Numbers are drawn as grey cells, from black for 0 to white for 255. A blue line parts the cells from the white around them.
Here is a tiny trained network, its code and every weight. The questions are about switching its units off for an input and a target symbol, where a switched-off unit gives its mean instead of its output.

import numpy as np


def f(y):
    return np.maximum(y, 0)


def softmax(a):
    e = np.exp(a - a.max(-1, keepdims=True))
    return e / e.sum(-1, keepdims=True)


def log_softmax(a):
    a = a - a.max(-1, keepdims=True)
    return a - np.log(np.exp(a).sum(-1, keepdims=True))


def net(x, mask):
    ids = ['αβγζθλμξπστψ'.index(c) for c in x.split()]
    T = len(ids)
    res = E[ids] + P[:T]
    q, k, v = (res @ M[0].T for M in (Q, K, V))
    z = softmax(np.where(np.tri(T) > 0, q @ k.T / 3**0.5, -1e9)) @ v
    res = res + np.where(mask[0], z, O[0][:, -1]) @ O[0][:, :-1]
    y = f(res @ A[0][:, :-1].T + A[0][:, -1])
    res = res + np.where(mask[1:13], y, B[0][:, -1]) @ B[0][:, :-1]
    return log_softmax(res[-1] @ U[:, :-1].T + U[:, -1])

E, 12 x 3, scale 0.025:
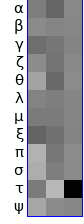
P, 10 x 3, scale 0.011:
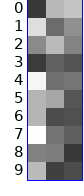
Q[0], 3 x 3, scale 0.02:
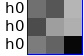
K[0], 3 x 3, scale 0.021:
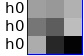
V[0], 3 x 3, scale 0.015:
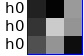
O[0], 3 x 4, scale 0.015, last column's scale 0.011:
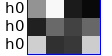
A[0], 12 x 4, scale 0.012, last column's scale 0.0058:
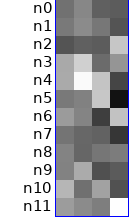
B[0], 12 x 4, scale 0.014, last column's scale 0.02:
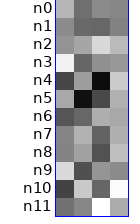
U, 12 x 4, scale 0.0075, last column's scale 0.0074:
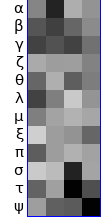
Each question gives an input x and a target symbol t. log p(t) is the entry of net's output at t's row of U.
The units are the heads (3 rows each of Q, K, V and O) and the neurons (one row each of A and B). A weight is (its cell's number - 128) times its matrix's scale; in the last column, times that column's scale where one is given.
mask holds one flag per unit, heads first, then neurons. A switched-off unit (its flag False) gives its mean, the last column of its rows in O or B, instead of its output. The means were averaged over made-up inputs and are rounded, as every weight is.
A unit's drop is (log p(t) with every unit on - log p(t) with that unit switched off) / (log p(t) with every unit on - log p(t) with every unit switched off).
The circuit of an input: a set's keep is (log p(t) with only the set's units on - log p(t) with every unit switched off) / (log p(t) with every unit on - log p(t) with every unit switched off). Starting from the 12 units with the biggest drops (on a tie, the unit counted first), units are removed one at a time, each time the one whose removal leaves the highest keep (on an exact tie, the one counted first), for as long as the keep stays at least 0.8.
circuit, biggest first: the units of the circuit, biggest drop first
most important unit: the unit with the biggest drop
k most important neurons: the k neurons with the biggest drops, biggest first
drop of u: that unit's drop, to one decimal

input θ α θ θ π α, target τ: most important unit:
h0
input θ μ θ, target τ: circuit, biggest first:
h0, n4
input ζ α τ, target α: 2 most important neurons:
n2, n4
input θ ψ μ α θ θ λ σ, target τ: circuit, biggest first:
h0, n4, n2
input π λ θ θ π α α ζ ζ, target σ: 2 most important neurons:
n4, n3
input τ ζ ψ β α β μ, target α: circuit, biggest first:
n2, h0
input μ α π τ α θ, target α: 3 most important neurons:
n6, n4, n2
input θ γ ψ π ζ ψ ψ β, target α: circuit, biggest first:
n5, h0
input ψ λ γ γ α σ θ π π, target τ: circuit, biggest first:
h0, n4, n2
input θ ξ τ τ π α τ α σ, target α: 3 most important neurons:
n6, n4, n11
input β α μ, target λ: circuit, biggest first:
h0, n4
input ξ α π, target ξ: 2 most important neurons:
n3, n9
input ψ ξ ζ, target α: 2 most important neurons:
n10, n4
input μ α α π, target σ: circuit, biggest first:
h0, n3
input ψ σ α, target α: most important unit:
n10
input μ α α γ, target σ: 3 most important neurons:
n3, n4, n10
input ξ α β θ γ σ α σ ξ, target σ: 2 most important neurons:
n4, n3
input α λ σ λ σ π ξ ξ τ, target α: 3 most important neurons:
n6, n2, n4
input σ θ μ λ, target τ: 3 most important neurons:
n4, n2, n6
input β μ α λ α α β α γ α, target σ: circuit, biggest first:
h0
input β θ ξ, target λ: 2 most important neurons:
n4, n8
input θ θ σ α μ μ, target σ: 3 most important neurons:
n4, n3, n2
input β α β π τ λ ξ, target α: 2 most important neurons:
n4, n2
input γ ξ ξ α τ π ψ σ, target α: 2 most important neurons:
n4, n11
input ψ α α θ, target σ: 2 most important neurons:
n4, n3
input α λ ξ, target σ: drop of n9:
0.1
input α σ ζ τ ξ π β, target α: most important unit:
n6
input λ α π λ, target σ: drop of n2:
0.1
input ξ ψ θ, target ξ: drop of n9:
0.4
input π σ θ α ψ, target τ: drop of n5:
0.1
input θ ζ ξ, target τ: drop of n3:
0.0
